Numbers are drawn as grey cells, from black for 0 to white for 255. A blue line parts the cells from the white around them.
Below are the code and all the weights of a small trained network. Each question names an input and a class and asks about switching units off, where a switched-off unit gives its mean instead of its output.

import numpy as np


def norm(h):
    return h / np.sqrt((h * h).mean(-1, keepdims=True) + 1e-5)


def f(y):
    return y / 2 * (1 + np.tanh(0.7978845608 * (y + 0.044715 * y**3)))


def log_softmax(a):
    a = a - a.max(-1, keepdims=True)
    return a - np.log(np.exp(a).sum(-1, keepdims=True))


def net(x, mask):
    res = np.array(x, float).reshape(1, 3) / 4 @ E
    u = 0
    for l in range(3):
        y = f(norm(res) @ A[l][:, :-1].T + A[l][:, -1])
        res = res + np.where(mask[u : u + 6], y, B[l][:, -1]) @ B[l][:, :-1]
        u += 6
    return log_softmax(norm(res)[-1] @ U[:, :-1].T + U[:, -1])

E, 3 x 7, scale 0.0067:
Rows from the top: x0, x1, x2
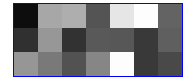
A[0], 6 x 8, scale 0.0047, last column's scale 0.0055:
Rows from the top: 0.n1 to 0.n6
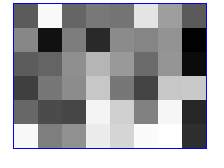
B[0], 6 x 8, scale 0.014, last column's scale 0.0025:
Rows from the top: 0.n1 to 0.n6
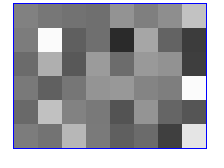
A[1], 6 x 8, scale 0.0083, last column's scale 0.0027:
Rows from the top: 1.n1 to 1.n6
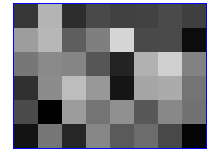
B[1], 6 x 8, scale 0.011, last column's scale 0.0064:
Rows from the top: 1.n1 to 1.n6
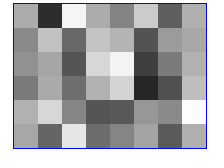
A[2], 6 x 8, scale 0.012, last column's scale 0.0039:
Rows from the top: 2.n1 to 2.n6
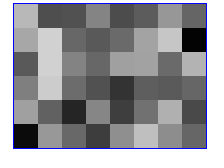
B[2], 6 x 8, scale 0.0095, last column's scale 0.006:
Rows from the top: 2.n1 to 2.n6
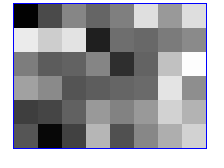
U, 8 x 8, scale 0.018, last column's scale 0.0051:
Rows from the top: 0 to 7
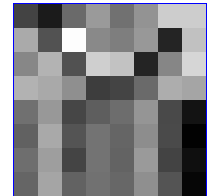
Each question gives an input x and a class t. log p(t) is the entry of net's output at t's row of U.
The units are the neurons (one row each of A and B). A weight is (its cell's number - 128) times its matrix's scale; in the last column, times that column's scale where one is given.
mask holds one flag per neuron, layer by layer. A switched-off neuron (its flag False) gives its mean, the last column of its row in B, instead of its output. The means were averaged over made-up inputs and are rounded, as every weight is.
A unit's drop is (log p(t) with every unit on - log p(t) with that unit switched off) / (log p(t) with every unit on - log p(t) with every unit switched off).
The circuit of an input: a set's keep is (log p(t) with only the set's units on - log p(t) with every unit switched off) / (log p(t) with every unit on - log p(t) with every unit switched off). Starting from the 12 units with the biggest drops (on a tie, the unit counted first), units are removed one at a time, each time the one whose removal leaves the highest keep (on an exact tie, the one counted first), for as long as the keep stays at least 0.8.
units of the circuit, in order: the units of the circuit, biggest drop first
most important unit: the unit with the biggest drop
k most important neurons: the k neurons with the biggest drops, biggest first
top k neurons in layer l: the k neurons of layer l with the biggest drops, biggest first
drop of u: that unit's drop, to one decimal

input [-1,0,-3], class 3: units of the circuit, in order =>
(1.n5)
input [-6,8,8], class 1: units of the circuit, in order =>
(1.n1; 1.n6)
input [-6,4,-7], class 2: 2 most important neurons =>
(1.n3; 1.n4)
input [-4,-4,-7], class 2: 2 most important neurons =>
(1.n4; 1.n3)
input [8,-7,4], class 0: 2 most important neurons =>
(1.n1; 1.n6)
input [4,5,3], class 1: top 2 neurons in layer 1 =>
(1.n6; 1.n1)
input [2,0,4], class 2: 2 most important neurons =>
(1.n2; 0.n6)
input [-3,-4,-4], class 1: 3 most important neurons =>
(0.n6; 1.n2; 2.n3)
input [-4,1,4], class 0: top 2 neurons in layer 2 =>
(2.n1; 2.n5)
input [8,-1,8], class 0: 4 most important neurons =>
(1.n4; 1.n3; 2.n6; 2.n3)
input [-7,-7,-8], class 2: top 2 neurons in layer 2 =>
(2.n6; 2.n3)
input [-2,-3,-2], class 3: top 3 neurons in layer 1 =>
(1.n1; 1.n5; 1.n6)
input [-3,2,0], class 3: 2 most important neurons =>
(1.n5; 2.n2)
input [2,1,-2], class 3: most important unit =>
2.n2
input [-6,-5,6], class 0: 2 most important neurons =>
(1.n4; 2.n1)
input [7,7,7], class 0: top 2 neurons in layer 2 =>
(2.n3; 2.n6)
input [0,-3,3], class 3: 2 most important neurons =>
(1.n1; 2.n4)
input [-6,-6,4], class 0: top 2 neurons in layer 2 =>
(2.n1; 2.n2)
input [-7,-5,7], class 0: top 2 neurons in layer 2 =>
(2.n1; 2.n5)
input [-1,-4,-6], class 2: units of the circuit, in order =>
(1.n4)
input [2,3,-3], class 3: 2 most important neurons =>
(1.n5; 0.n1)
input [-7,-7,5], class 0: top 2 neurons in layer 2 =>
(2.n1; 2.n2)
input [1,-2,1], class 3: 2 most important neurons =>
(1.n1; 2.n4)
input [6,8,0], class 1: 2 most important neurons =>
(1.n1; 1.n6)
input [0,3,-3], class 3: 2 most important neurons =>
(1.n5; 0.n4)
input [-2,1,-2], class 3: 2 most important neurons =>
(1.n5; 2.n2)
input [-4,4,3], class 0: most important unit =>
1.n4
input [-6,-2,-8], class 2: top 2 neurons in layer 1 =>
(1.n3; 1.n4)
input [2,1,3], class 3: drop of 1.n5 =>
0.2
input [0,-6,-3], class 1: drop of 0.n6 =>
0.1
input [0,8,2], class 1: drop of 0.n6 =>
0.0
